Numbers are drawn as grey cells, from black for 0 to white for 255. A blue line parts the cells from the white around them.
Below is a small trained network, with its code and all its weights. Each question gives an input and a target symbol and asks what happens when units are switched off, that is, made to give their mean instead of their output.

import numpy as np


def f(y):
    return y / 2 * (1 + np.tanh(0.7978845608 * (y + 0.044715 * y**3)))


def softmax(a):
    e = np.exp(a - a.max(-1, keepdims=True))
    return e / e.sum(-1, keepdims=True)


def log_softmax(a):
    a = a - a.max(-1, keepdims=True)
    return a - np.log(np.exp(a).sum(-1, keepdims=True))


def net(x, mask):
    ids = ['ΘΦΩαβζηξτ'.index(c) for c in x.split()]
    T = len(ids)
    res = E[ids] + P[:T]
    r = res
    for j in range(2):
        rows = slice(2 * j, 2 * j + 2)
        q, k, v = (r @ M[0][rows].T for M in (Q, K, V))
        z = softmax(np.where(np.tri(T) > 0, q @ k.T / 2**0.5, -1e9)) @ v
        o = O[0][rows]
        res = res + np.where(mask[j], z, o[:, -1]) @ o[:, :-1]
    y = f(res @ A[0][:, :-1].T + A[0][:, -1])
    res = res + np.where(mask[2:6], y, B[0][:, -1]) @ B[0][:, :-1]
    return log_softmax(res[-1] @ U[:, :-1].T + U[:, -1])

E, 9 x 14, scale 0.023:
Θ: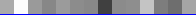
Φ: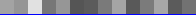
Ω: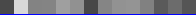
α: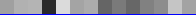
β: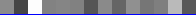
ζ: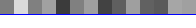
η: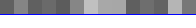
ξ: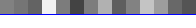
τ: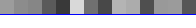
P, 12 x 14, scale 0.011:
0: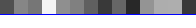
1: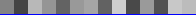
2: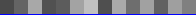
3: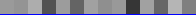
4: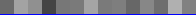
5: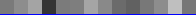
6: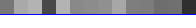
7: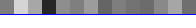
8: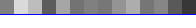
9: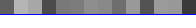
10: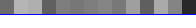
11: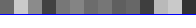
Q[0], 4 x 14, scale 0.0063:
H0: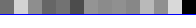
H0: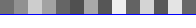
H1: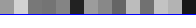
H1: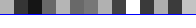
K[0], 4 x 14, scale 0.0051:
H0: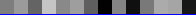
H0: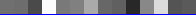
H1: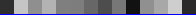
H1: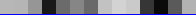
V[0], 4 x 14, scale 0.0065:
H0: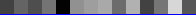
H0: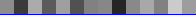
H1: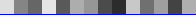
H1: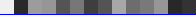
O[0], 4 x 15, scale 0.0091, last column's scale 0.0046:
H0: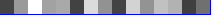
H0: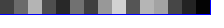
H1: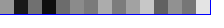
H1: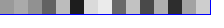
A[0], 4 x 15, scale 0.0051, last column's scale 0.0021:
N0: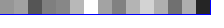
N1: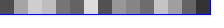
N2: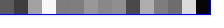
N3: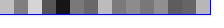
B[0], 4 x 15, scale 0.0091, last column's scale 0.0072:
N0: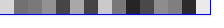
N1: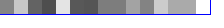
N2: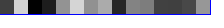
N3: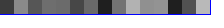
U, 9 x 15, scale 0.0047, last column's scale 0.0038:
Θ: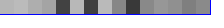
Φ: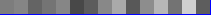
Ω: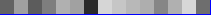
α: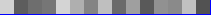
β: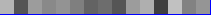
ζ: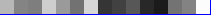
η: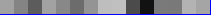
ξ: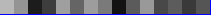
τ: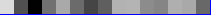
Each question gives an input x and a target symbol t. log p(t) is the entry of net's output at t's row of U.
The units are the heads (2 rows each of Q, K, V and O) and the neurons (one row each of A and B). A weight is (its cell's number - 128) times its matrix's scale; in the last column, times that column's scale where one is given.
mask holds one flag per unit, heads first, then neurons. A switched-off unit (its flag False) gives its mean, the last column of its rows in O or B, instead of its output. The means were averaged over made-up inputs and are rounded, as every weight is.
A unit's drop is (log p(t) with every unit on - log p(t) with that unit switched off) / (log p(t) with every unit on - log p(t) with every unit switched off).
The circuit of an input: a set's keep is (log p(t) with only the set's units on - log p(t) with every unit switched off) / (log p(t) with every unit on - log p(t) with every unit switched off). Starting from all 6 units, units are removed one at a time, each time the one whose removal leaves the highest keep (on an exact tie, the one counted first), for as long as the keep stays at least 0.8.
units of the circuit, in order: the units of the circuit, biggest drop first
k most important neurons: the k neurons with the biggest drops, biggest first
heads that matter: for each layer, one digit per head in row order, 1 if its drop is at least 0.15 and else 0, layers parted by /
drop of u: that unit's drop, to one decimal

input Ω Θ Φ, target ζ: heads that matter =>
11
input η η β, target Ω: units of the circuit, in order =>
(N1 H0 H1)
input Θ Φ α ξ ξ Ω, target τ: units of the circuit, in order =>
(H0)
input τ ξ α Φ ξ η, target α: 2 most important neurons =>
(N1 N3)
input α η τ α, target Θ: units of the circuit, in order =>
(H1 H0)
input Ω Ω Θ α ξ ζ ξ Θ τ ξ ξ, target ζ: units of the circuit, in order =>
(H0 H1)
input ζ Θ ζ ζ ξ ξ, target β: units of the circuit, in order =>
(H1 H0)
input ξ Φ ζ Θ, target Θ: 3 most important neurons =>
(N0 N1 N2)
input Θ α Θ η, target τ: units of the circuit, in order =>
(H0 H1)
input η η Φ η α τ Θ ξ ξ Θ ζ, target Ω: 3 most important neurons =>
(N1 N0 N3)
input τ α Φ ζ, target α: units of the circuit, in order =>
(H0 N1 H1)
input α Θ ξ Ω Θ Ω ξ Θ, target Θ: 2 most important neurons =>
(N1 N3)
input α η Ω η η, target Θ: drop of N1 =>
0.1
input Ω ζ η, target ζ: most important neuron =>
(N1)
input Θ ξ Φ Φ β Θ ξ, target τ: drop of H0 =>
1.1
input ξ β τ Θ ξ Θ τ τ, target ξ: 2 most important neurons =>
(N3 N1)
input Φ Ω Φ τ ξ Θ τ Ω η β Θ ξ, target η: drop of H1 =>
0.6
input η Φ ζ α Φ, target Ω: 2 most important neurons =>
(N1 N0)
